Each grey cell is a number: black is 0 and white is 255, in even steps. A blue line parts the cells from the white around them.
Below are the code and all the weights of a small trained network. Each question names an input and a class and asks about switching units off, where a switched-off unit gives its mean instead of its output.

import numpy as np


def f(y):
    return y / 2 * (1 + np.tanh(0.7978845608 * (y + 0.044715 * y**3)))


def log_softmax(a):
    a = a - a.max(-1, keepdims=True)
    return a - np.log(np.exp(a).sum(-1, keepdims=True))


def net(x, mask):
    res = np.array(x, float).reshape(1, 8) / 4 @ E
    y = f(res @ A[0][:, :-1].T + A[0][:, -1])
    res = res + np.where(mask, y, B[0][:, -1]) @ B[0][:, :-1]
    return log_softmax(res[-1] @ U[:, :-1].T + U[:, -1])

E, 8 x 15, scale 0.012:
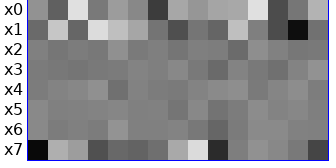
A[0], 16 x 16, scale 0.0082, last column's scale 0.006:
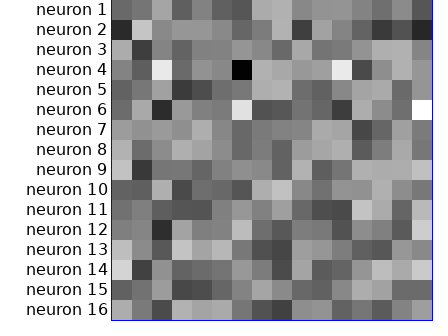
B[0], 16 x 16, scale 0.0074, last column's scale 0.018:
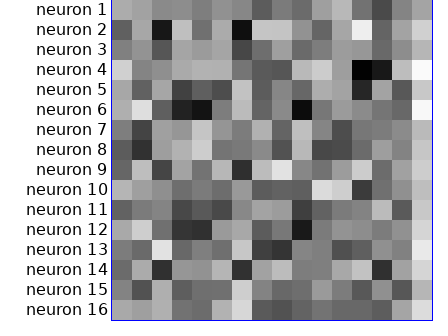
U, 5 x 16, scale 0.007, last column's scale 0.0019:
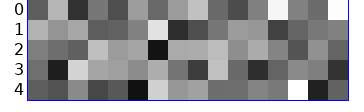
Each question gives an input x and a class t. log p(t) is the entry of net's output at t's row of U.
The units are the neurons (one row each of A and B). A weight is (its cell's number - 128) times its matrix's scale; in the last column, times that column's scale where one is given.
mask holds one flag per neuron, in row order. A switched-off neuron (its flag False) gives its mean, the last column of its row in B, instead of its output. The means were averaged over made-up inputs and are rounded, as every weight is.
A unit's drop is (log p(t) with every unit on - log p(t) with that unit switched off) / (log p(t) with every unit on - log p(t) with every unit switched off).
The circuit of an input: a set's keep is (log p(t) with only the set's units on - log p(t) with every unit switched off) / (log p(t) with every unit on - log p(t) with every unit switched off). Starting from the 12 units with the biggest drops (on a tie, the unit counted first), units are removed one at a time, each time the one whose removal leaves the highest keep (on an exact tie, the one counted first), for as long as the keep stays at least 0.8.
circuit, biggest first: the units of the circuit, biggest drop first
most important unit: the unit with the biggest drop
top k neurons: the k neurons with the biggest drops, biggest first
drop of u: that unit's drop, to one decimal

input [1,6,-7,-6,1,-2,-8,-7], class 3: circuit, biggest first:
(neuron 8; neuron 7)
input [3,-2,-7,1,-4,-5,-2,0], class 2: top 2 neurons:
(neuron 6; neuron 13)
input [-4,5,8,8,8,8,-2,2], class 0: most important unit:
neuron 2
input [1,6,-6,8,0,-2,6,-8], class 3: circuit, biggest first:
(neuron 8; neuron 7)
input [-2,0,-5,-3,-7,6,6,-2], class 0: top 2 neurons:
(neuron 4; neuron 5)
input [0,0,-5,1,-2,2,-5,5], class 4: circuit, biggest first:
(neuron 4; neuron 14; neuron 16)
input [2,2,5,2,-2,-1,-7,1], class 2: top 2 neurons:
(neuron 13; neuron 6)
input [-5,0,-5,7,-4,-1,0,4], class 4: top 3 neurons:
(neuron 14; neuron 9; neuron 11)
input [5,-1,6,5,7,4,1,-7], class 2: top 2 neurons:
(neuron 14; neuron 9)
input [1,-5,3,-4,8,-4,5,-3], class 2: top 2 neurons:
(neuron 6; neuron 12)
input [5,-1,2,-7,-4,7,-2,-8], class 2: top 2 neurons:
(neuron 14; neuron 9)
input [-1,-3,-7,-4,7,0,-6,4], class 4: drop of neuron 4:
0.1
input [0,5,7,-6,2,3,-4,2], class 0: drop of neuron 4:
0.5
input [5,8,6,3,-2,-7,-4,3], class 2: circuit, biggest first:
(neuron 2)
